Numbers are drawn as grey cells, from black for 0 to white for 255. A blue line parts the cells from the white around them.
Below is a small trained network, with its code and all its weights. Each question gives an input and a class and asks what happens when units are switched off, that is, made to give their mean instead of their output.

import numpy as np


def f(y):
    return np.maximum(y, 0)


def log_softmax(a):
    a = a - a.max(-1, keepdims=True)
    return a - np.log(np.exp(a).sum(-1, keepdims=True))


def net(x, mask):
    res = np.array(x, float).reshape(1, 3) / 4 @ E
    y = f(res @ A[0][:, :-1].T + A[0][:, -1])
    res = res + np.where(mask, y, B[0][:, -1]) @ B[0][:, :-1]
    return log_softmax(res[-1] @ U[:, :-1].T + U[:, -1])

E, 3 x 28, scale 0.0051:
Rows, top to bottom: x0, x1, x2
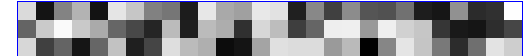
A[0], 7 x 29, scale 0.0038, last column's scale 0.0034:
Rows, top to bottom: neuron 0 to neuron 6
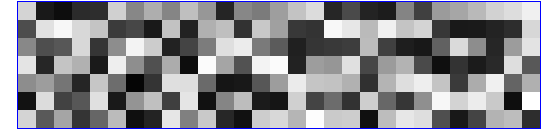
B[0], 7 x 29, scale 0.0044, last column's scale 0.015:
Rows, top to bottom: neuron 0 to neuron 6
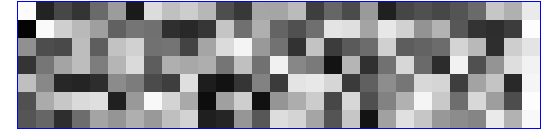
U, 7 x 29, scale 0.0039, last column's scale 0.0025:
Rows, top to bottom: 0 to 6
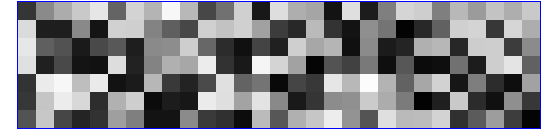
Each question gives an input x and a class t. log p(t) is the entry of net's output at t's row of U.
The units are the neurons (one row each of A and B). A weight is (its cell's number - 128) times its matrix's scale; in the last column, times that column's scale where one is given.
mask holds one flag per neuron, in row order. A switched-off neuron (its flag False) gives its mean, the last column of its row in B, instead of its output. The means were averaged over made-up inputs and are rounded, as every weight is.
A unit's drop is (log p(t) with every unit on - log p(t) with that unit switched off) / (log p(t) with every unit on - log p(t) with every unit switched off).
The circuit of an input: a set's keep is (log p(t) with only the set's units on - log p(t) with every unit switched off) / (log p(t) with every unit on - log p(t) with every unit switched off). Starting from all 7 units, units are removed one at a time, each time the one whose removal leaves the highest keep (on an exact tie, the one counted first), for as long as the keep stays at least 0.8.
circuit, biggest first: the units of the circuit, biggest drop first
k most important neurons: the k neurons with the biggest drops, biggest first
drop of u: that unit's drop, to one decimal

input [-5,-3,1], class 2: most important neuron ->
neuron 3
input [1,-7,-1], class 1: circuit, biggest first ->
neuron 6; neuron 2
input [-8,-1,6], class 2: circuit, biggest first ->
neuron 4; neuron 1
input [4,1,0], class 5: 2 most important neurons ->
neuron 5; neuron 6
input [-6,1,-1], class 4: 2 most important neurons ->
neuron 6; neuron 3
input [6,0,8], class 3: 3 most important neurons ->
neuron 0; neuron 5; neuron 1
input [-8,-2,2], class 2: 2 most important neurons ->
neuron 4; neuron 3
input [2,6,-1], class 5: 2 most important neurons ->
neuron 5; neuron 3
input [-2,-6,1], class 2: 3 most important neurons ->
neuron 3; neuron 0; neuron 6
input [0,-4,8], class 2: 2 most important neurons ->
neuron 4; neuron 3
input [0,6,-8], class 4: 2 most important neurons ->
neuron 1; neuron 3
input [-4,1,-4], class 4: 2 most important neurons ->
neuron 6; neuron 3
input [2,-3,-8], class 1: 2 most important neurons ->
neuron 2; neuron 6
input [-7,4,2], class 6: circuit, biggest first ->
neuron 4
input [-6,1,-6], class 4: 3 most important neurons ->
neuron 6; neuron 3; neuron 0
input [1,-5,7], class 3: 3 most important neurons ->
neuron 0; neuron 5; neuron 1
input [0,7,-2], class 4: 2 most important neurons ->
neuron 1; neuron 2
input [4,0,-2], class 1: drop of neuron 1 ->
0.4
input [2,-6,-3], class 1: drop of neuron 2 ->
0.1
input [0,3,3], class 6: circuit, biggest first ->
neuron 5
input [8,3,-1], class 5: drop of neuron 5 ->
0.2
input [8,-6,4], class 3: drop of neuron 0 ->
0.2
